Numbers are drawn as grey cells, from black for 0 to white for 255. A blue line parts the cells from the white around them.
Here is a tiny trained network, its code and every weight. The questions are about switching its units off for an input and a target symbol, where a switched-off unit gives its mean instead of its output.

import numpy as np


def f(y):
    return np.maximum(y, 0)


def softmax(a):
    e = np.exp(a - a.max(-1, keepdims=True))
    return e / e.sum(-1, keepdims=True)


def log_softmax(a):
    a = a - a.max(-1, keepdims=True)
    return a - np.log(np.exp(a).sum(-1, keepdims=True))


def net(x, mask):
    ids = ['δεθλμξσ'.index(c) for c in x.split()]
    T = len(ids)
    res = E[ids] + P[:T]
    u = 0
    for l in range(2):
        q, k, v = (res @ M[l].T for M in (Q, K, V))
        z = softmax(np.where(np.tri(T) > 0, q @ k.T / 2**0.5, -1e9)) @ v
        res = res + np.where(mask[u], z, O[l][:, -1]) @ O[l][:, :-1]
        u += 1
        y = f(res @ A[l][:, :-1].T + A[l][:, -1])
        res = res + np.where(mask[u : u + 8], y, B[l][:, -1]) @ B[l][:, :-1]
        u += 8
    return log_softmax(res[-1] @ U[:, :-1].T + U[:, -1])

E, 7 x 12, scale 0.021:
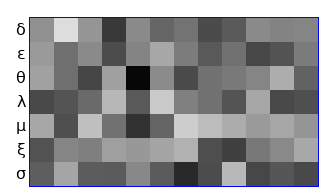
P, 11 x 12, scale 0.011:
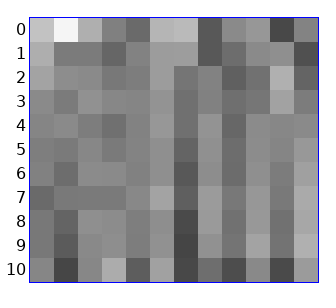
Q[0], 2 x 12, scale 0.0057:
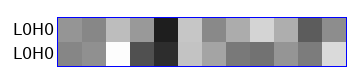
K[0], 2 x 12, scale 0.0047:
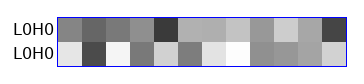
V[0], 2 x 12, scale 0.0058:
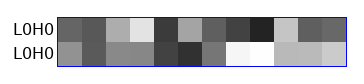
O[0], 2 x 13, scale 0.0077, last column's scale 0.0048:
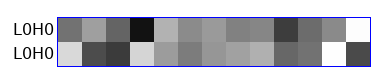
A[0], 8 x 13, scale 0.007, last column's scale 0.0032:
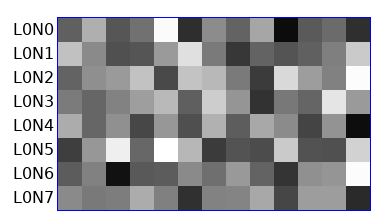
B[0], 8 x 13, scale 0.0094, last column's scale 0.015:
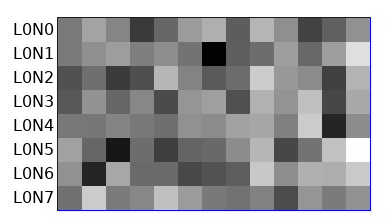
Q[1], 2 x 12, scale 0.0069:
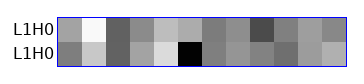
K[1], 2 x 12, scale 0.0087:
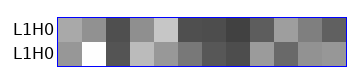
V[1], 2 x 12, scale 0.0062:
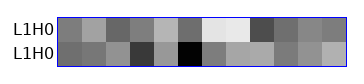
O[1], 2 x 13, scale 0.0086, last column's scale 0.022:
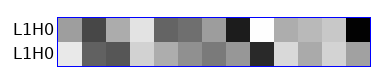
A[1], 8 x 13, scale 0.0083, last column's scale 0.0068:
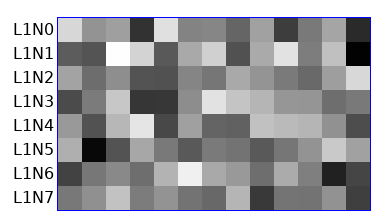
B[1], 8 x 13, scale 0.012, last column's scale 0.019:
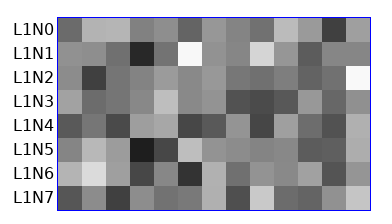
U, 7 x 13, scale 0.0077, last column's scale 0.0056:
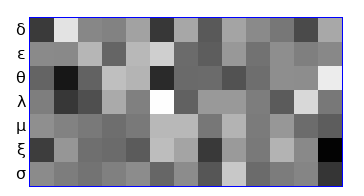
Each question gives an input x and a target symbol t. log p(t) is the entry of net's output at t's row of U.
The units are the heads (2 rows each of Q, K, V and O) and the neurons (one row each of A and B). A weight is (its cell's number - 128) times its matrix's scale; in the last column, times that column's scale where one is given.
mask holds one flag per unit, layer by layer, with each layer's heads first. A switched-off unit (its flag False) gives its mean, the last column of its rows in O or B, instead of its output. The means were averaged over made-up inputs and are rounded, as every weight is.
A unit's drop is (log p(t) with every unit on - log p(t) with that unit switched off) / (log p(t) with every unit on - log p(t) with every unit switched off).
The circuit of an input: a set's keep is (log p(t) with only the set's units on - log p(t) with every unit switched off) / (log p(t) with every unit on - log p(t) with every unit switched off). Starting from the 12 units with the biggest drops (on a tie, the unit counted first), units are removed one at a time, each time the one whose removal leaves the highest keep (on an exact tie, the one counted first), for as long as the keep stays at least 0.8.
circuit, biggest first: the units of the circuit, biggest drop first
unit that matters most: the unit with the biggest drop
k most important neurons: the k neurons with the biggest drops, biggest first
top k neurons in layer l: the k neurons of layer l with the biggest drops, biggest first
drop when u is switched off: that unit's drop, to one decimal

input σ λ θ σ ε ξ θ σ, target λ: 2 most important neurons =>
(L0N5 L1N4)
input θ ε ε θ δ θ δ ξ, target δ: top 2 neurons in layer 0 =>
(L0N2 L0N6)
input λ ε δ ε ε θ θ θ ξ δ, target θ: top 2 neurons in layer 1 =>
(L1N5 L1N2)
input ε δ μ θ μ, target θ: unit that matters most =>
L0N7
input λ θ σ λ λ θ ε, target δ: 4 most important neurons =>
(L1N0 L1N7 L0N1 L0N0)
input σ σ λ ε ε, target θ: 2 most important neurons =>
(L0N5 L1N5)
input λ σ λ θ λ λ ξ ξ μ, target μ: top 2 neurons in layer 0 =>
(L0N1 L0N4)
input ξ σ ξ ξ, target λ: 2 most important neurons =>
(L0N5 L1N4)
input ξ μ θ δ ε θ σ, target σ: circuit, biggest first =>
(L1H0 L0N1 L0N6 L0N0)
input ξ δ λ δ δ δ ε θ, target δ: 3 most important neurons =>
(L0N5 L1N6 L0N1)
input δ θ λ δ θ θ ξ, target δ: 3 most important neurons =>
(L0N2 L0N6 L1N6)
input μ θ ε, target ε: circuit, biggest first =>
(L0N1 L1H0 L1N7 L1N5)
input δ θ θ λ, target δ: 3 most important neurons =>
(L1N6 L0N2 L0N1)
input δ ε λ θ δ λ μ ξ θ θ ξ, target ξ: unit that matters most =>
L0N1
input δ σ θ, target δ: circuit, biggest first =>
(L0N5 L1H0)
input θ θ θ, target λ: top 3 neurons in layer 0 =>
(L0N6 L0N3 L0N2)
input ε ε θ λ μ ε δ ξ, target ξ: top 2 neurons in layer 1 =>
(L1N2 L1N4)
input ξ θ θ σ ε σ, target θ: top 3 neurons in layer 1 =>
(L1N5 L1N6 L1N2)
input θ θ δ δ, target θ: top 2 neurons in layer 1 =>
(L1N5 L1N6)
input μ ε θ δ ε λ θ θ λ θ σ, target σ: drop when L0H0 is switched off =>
0.2
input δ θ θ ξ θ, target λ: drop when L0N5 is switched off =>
-0.3
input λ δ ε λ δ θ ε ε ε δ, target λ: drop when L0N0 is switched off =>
0.1
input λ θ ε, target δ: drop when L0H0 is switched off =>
-0.1
